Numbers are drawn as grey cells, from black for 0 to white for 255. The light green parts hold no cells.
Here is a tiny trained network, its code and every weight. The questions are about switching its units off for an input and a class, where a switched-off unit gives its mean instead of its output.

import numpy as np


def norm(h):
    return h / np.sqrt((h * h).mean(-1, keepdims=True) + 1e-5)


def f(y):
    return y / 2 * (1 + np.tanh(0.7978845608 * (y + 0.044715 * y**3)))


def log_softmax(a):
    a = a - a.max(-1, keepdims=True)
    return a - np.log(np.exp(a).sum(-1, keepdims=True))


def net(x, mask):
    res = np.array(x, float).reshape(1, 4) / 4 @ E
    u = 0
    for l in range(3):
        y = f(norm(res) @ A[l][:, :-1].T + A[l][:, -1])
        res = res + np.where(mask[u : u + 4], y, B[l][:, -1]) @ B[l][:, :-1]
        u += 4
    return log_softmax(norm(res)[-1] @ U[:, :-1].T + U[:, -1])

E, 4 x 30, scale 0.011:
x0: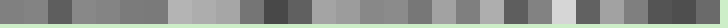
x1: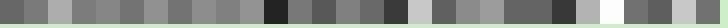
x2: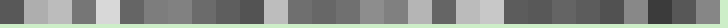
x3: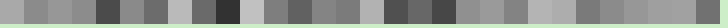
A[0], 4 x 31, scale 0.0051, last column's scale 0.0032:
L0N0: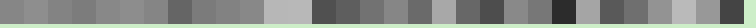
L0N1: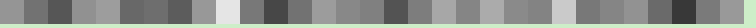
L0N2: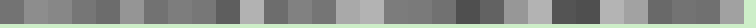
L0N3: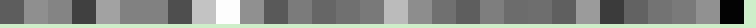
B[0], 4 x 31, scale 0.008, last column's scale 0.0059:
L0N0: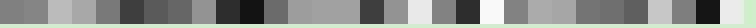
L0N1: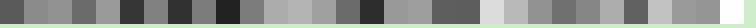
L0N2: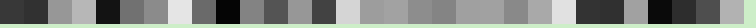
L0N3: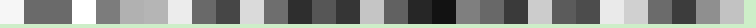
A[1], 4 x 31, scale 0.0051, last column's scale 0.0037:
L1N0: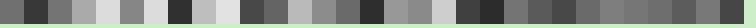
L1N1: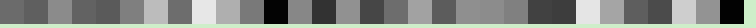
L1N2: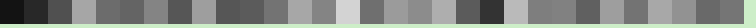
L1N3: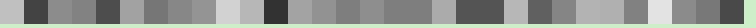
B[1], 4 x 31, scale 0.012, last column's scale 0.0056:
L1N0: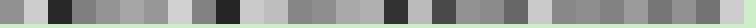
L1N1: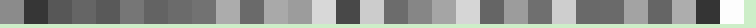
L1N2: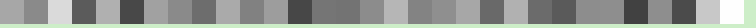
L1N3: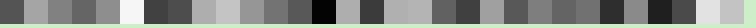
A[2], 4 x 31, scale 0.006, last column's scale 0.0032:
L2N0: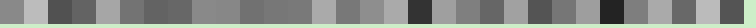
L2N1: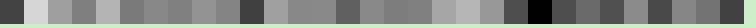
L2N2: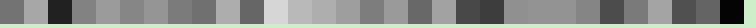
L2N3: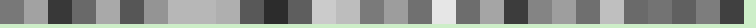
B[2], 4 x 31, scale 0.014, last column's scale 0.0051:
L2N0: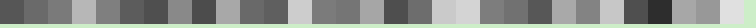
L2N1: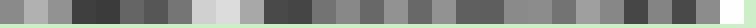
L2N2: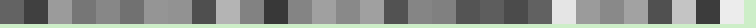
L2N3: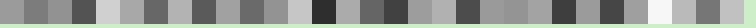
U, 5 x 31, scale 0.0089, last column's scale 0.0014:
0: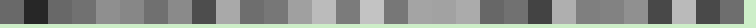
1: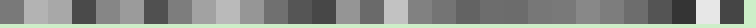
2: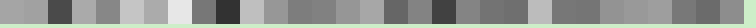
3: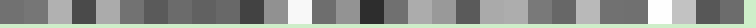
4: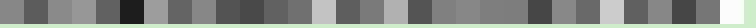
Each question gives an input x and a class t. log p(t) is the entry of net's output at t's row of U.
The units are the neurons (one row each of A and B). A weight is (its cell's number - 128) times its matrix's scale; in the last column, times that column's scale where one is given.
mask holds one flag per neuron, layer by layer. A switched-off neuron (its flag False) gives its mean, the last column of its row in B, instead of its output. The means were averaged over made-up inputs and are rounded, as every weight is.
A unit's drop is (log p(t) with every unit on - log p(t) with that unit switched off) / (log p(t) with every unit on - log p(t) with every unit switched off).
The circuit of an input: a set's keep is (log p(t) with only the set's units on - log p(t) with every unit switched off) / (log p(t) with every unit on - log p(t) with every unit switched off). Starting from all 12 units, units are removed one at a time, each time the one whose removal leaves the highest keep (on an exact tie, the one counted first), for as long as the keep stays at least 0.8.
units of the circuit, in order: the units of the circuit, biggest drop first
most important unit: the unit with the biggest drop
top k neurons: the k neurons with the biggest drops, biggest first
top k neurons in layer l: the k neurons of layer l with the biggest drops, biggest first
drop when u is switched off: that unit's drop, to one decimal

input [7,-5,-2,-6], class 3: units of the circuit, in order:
[L2N3]
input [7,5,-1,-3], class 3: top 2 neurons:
[L0N1; L2N3]
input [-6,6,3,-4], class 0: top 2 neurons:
[L1N1; L0N1]
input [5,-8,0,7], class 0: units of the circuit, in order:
[L0N3; L2N2]
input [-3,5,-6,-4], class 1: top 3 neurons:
[L1N3; L1N2; L2N2]
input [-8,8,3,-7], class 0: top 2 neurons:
[L1N1; L0N1]
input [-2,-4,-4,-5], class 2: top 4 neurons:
[L1N0; L1N1; L0N2; L0N3]
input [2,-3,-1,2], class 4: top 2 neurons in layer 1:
[L1N1; L1N2]
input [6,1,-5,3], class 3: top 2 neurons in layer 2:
[L2N3; L2N1]
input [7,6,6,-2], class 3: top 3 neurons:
[L2N3; L1N3; L1N2]
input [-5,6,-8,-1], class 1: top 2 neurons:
[L1N3; L1N2]
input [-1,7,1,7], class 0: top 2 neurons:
[L0N3; L1N1]
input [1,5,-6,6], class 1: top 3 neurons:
[L1N3; L0N3; L1N0]
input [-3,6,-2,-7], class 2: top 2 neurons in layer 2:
[L2N2; L2N0]
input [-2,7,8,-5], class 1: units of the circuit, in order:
[L2N1]
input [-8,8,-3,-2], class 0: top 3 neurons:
[L1N1; L0N1; L2N3]
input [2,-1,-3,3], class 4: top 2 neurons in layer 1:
[L1N3; L1N0]
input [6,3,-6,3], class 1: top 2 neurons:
[L1N3; L0N0]
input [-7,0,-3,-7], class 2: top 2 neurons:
[L0N3; L1N0]
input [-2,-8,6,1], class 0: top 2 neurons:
[L2N2; L2N0]
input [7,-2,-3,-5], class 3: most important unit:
L0N1
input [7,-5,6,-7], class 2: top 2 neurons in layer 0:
[L0N3; L0N0]
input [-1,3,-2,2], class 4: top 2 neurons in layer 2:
[L2N2; L2N3]
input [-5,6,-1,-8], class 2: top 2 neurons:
[L1N0; L0N3]
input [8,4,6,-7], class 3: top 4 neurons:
[L2N3; L0N1; L1N3; L1N2]
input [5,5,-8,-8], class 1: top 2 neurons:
[L1N3; L1N2]
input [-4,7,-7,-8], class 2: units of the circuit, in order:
[L1N0]
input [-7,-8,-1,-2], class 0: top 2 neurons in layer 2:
[L2N2; L2N0]
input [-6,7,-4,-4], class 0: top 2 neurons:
[L1N1; L0N1]
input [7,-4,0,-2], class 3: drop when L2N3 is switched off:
0.2
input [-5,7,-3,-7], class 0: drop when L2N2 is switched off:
-0.1
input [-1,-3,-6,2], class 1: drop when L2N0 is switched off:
0.0
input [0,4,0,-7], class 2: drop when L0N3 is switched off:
0.1
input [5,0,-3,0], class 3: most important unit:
L0N1
